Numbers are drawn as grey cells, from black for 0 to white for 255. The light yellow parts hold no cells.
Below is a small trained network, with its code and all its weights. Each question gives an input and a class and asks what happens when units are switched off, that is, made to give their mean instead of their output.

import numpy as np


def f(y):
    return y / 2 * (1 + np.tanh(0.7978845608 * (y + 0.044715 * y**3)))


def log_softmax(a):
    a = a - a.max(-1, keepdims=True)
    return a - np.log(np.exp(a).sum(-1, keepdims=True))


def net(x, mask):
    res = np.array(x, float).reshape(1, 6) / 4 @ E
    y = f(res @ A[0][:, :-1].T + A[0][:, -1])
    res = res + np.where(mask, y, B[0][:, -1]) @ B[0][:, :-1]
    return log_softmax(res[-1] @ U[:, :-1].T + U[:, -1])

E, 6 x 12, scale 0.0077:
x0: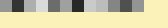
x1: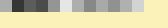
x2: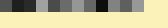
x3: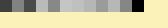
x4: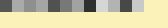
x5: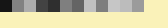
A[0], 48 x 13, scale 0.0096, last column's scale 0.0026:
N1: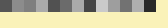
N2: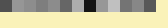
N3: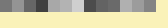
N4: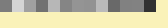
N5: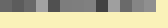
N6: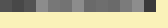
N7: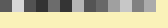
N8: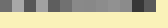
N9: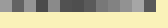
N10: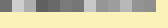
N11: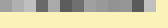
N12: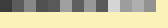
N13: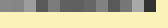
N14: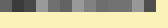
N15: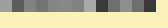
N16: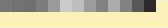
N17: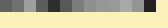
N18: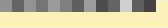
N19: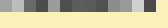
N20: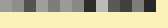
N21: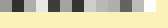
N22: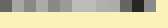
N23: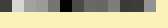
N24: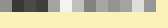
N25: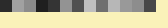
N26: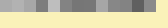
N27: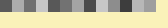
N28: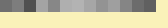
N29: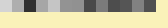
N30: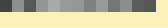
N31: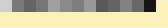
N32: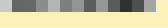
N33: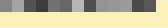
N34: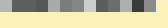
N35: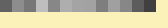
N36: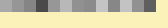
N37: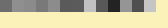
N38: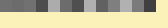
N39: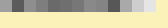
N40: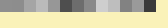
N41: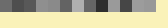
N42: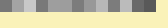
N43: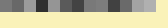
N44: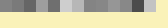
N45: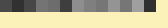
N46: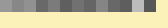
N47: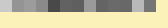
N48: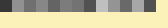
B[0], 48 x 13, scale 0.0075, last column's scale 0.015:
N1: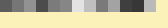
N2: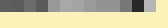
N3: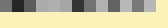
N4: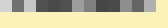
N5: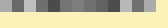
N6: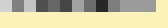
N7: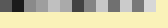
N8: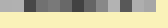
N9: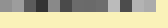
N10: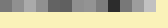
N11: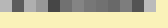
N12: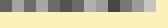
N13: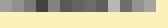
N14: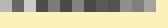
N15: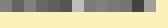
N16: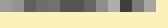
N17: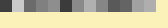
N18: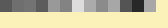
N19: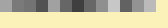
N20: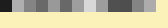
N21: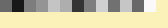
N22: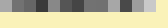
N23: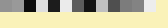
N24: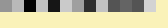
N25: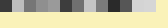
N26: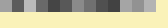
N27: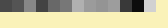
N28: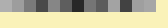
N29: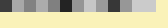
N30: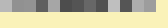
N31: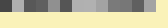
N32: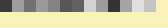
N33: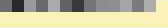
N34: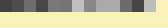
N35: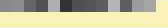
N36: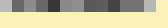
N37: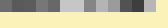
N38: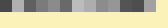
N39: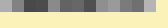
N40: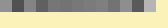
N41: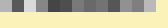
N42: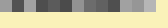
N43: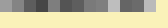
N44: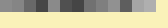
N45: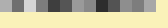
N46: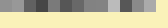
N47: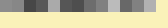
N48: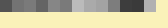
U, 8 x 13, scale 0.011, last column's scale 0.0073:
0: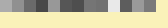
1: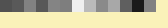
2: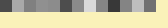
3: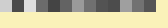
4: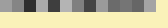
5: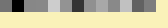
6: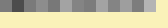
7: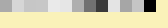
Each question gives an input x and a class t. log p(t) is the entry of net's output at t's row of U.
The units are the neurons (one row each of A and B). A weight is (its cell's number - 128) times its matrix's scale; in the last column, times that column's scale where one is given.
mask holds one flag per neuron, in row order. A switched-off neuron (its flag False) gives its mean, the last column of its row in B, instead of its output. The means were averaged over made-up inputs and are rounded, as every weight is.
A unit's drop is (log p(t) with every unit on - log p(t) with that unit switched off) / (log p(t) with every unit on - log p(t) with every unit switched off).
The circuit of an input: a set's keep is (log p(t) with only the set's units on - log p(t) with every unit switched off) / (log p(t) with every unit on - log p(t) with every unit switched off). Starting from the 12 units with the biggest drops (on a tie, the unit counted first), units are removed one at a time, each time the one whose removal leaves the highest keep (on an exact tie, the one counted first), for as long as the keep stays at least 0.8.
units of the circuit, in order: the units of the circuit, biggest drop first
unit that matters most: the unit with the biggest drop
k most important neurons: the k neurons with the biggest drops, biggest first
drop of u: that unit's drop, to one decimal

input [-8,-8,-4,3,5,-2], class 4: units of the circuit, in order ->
N23
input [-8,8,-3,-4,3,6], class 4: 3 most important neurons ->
N24, N21, N36
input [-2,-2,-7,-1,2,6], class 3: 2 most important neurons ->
N4, N11
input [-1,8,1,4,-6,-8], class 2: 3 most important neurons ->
N29, N32, N23
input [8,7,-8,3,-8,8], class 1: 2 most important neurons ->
N34, N18
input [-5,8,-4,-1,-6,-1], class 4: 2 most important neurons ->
N24, N3
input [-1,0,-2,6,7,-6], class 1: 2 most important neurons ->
N27, N1
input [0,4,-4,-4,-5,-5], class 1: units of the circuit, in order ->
N34, N31
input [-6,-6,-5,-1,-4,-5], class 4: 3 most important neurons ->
N23, N21, N37
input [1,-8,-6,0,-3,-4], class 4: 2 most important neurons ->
N23, N37
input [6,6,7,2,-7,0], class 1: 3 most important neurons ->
N34, N23, N18
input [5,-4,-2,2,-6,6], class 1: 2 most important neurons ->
N37, N18
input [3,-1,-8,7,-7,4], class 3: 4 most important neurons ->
N42, N11, N10, N26
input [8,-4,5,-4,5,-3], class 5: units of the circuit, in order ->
N21
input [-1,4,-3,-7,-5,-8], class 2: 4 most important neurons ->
N29, N32, N31, N22
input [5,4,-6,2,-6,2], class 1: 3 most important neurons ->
N34, N18, N38
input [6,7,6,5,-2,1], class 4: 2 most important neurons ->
N24, N7
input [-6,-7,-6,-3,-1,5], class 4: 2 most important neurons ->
N23, N21
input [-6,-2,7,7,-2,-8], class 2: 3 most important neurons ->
N29, N32, N20
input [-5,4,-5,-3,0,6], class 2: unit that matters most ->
N25
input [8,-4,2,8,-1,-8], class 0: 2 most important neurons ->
N22, N35
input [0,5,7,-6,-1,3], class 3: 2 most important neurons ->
N45, N41
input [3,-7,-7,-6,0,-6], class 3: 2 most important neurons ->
N26, N4
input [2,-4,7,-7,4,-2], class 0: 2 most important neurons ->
N47, N46
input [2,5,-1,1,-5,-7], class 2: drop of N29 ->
0.3
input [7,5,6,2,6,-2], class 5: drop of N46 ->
0.1
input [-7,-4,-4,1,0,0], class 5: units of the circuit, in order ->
N7
